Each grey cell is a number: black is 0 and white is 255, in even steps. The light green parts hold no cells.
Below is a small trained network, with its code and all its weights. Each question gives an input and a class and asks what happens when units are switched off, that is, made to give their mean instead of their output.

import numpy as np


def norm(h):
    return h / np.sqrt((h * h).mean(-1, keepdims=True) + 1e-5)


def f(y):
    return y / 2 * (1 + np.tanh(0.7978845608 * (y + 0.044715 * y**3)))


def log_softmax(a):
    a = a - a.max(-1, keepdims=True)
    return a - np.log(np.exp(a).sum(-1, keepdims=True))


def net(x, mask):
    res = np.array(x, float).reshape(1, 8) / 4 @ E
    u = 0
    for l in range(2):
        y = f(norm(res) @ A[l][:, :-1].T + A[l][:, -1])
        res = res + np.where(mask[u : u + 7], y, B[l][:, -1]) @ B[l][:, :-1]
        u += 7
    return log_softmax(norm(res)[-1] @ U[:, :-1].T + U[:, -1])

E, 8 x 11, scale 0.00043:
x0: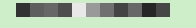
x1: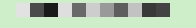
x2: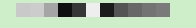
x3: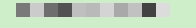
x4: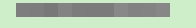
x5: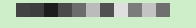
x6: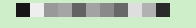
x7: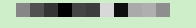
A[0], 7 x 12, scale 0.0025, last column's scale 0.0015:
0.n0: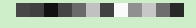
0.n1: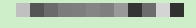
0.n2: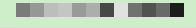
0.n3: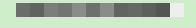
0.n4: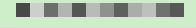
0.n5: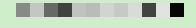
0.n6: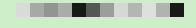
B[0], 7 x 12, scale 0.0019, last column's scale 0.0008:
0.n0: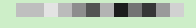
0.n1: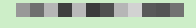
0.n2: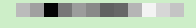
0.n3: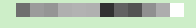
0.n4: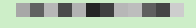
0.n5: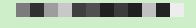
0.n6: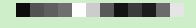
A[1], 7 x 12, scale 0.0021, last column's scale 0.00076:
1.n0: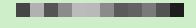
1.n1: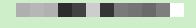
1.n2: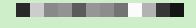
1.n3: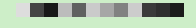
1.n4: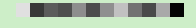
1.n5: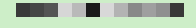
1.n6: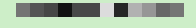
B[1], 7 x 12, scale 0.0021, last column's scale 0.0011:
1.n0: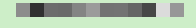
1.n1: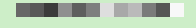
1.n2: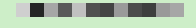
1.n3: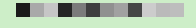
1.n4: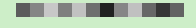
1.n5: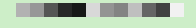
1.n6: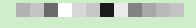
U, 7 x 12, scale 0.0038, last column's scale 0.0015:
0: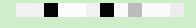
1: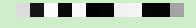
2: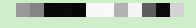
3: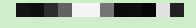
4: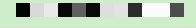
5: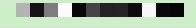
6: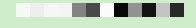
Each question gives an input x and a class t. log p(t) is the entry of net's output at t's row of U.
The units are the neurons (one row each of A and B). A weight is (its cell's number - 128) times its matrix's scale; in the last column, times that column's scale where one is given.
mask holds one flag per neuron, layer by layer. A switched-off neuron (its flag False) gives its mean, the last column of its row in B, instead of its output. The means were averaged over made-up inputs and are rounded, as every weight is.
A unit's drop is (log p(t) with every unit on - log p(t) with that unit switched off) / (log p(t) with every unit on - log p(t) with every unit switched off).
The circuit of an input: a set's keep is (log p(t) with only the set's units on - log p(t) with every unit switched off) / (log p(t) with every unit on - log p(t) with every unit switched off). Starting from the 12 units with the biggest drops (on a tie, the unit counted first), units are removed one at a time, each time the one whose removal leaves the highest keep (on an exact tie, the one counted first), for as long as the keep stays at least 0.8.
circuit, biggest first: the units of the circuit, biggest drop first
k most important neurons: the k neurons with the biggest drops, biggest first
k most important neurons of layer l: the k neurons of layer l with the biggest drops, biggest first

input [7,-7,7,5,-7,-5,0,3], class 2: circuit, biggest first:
[1.n1 0.n6]
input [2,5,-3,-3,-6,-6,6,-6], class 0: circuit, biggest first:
[0.n2]
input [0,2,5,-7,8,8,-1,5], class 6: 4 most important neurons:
[0.n0 0.n5 1.n5 0.n2]
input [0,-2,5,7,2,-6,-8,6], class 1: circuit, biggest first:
[0.n1 1.n4]
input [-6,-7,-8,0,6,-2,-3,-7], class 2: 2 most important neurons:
[1.n5 1.n6]
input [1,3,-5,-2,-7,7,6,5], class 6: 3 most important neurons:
[0.n0 0.n2 0.n1]
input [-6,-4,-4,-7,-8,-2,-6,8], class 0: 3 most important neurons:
[1.n6 0.n5 0.n4]
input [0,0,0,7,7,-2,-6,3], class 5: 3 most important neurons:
[0.n5 0.n4 1.n2]
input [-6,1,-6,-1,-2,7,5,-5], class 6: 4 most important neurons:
[0.n0 1.n6 1.n1 0.n4]
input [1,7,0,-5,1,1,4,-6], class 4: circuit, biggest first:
[1.n3 0.n5]
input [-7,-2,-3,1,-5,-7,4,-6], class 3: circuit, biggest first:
[0.n6 1.n0]
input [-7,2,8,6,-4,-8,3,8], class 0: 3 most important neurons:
[1.n6 0.n0 1.n5]
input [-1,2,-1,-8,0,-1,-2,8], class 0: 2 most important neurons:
[1.n6 0.n5]
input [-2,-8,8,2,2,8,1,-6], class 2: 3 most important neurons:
[1.n1 1.n6 1.n3]
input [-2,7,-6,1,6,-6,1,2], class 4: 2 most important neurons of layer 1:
[1.n3 1.n1]
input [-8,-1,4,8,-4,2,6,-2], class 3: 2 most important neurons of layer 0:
[0.n6 0.n1]
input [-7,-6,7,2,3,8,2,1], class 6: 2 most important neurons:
[0.n0 1.n5]
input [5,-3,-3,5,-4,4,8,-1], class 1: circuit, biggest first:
[1.n2 0.n6]
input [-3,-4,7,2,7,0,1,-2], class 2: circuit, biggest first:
[1.n1]
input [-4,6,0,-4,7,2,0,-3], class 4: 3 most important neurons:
[1.n3 0.n5 0.n3]
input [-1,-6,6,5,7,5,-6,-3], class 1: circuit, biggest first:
[0.n1]
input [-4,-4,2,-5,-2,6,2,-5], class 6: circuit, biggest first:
[0.n0 0.n5]
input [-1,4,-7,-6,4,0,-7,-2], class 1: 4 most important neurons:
[0.n1 1.n4 0.n5 1.n1]
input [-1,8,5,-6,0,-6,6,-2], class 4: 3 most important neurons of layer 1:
[1.n3 1.n5 1.n4]
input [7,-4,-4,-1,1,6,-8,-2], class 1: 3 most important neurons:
[0.n1 0.n6 1.n4]
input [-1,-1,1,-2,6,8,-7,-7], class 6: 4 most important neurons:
[0.n0 1.n6 0.n4 1.n2]
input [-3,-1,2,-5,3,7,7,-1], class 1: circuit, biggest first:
[0.n4]
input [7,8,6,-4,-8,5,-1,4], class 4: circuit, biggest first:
[1.n3 0.n6]
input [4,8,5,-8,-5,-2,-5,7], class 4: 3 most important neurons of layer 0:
[0.n5 0.n6 0.n2]
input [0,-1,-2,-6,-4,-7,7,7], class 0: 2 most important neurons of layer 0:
[0.n5 0.n0]
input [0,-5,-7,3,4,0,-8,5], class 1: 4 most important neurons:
[0.n1 1.n4 0.n2 1.n1]
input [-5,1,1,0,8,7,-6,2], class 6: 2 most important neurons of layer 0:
[0.n0 0.n4]
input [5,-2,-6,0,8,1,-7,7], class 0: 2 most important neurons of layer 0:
[0.n4 0.n6]
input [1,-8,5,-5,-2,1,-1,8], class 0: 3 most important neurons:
[1.n6 0.n5 1.n3]
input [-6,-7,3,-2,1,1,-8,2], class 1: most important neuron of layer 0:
[0.n1]
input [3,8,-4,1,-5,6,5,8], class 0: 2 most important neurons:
[1.n6 0.n6]
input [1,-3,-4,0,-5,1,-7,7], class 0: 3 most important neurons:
[1.n6 0.n4 1.n2]
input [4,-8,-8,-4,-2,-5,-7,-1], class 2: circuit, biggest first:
[1.n5 0.n0 0.n5]
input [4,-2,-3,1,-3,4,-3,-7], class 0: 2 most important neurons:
[0.n2 0.n6]
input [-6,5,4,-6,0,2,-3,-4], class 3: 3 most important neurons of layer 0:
[0.n6 0.n5 0.n4]
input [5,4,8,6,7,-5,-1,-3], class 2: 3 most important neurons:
[1.n1 0.n6 0.n0]
